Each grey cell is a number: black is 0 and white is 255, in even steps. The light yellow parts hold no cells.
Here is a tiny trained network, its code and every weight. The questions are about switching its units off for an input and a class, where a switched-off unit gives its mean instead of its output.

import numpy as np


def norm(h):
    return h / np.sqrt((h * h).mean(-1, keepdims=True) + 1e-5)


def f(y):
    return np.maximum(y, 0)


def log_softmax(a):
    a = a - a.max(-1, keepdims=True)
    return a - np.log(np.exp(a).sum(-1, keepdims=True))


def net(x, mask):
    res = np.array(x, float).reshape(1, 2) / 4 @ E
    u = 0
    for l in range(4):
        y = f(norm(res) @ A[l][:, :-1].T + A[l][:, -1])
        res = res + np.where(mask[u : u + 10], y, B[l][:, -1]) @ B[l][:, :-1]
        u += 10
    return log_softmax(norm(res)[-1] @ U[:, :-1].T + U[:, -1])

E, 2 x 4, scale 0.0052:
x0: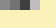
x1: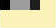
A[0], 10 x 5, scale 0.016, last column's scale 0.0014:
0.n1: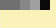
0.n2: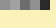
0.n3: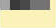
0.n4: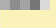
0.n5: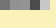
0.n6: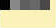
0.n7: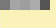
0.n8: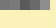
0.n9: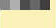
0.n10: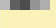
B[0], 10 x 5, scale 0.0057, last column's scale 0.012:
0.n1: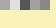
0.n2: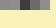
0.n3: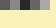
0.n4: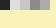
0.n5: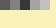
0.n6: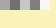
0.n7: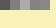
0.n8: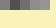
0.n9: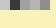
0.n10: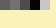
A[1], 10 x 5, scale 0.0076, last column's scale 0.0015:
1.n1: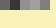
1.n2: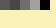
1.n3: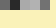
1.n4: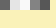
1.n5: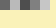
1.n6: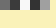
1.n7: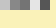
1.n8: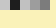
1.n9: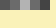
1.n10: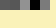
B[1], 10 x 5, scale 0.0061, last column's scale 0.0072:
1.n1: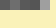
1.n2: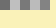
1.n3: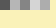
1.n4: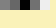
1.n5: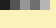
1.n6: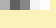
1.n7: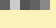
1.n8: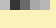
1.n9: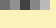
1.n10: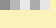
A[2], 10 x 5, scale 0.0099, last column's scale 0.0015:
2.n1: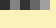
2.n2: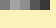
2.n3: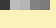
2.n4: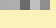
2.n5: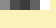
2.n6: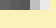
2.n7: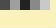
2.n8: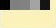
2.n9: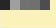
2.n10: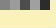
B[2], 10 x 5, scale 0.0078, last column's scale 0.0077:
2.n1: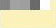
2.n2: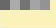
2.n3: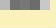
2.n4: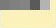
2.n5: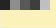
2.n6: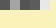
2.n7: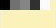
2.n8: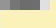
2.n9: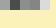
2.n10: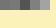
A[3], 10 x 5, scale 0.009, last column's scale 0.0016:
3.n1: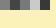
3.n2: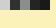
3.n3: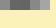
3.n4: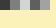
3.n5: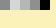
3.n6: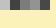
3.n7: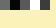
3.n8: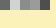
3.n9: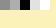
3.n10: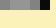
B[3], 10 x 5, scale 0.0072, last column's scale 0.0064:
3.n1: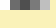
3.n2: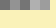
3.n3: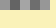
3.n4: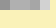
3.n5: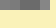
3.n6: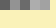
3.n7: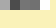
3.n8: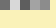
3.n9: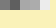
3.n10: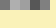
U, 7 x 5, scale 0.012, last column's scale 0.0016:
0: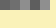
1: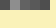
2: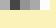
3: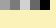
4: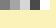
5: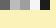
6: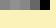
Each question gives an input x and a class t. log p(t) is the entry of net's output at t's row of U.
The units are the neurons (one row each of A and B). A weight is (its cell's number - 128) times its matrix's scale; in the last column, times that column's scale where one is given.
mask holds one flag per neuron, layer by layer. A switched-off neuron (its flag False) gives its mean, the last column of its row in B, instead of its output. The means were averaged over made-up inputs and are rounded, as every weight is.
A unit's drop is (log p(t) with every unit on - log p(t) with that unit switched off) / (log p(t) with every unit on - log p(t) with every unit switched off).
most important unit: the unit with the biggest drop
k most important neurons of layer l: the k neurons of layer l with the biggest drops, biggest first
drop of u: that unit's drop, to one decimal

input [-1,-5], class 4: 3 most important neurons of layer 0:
(0.n10, 0.n5, 0.n4)
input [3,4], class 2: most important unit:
0.n6
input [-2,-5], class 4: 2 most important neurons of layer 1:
(1.n4, 1.n10)
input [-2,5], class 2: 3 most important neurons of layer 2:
(2.n7, 2.n1, 2.n5)
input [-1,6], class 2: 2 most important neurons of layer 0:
(0.n6, 0.n4)
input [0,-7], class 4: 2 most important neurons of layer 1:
(1.n4, 1.n6)
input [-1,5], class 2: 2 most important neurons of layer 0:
(0.n6, 0.n4)
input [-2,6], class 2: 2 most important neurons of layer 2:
(2.n7, 2.n1)
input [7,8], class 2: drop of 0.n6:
1.1
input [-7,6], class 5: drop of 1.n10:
1.0
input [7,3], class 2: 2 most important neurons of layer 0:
(0.n6, 0.n5)
